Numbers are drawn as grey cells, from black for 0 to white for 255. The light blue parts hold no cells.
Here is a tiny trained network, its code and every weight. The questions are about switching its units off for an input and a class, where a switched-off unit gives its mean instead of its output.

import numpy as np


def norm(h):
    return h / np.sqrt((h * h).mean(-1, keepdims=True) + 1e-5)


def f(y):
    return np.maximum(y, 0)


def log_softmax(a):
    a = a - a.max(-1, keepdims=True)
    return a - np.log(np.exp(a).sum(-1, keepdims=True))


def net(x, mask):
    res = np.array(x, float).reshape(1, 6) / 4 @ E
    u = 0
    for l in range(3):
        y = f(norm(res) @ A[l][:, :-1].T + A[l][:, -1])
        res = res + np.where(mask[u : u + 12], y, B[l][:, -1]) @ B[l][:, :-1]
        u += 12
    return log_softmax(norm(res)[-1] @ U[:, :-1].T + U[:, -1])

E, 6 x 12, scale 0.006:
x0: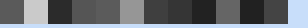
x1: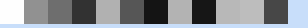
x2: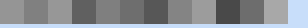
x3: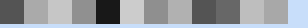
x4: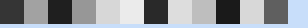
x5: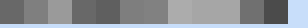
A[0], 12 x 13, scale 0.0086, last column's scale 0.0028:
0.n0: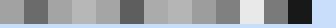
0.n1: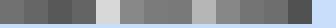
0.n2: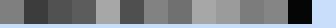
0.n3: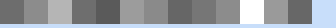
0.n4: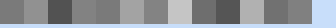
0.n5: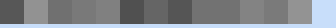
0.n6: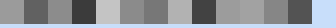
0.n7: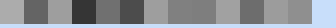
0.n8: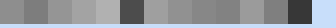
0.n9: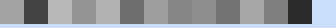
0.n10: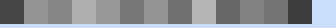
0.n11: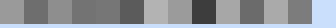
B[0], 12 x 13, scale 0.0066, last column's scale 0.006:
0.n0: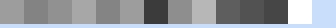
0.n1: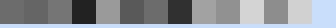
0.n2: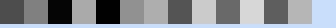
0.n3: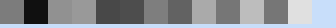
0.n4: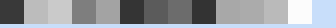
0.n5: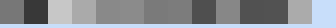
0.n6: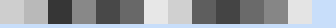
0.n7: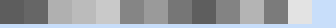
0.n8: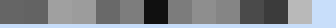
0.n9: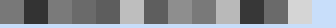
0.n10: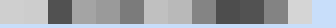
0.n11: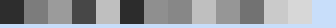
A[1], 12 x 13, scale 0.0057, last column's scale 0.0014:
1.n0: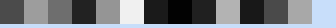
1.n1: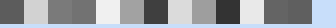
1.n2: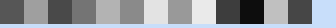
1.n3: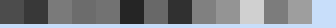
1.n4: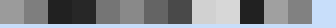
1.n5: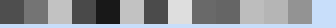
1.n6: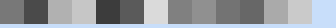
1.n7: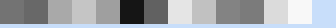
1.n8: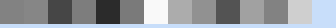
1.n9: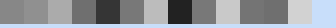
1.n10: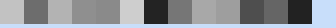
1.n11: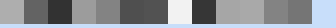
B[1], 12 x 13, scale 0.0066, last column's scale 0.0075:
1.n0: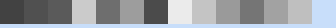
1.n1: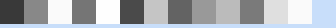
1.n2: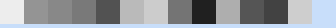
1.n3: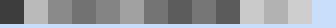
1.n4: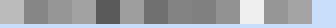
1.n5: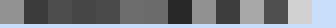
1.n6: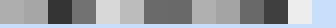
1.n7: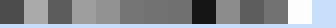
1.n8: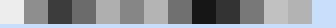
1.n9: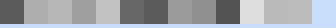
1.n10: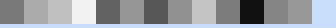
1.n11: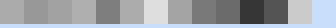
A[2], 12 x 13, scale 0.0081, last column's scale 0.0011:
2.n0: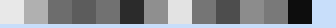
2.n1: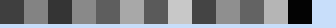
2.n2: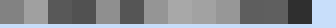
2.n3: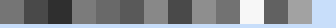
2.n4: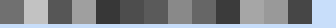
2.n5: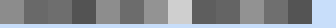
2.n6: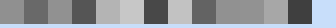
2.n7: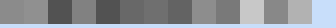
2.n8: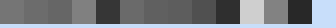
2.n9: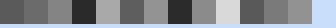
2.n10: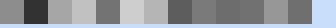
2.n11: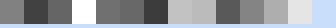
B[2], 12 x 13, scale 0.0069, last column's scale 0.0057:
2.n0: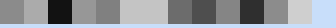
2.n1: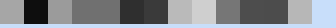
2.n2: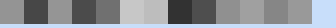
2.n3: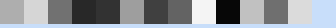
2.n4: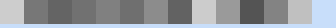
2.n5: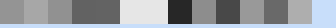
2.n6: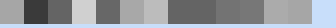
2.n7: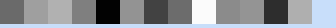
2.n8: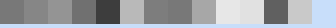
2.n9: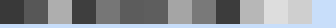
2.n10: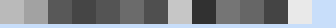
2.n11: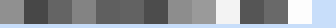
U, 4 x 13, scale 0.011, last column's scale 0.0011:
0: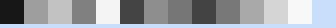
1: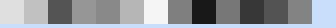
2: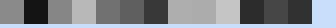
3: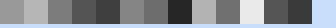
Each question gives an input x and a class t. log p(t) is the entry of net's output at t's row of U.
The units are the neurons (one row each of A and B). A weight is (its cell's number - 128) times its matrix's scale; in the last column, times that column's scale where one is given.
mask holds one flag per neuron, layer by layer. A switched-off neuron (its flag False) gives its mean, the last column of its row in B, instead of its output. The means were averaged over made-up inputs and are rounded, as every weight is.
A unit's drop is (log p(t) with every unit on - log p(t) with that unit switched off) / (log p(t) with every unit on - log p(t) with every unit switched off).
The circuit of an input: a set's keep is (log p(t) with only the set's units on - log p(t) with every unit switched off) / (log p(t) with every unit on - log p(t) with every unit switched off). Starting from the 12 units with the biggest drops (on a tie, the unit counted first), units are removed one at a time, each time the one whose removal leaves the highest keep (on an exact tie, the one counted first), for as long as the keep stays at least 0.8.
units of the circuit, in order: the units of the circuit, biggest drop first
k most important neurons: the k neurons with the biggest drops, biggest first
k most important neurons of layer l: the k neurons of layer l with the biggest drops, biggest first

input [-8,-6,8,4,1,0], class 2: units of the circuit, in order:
[2.n11]
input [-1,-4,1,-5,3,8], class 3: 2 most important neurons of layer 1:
[1.n11 1.n4]
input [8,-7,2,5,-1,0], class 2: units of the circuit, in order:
[1.n0 2.n1]
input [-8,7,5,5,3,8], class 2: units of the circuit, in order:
[0.n0 2.n11]
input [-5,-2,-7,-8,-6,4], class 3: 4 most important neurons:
[0.n2 1.n1 2.n3 0.n4]
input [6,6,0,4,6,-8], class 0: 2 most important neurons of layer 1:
[1.n1 1.n2]
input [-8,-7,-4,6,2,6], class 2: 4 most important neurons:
[0.n3 0.n6 0.n0 2.n11]
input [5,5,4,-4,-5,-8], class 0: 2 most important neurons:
[0.n7 0.n11]
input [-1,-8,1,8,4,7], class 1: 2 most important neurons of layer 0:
[0.n10 0.n1]
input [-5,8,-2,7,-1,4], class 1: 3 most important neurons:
[0.n6 1.n11 2.n0]
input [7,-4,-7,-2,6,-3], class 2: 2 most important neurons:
[1.n0 2.n1]
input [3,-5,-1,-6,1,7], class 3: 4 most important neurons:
[0.n1 0.n6 0.n2 1.n4]
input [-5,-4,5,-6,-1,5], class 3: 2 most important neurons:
[0.n2 0.n1]
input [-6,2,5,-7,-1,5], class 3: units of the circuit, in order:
[0.n2]
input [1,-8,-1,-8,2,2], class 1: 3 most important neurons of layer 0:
[0.n10 0.n3 0.n4]
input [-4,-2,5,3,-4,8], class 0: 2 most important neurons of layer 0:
[0.n11 0.n2]
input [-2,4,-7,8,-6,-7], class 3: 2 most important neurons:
[0.n3 1.n1]
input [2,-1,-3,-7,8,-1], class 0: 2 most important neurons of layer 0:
[0.n4 0.n3]
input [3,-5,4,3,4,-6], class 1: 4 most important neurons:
[0.n10 1.n2 0.n1 0.n7]
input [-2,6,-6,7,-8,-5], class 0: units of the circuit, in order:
[0.n11]
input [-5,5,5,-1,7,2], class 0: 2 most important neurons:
[1.n1 0.n4]
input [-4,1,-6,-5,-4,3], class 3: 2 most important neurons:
[0.n2 1.n1]
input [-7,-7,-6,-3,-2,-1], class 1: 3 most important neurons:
[0.n10 1.n2 1.n0]
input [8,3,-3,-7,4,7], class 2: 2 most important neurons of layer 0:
[0.n3 0.n5]
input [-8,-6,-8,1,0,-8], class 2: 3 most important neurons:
[0.n0 0.n8 0.n6]
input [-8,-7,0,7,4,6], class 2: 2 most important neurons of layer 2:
[2.n11 2.n0]
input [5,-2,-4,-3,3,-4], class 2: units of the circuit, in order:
[1.n0]
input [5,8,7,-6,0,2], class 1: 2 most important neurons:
[0.n6 1.n11]
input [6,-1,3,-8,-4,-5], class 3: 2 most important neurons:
[0.n2 2.n3]
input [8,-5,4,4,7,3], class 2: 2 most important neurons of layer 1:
[1.n0 1.n3]
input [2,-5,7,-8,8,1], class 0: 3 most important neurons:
[1.n1 1.n5 0.n3]
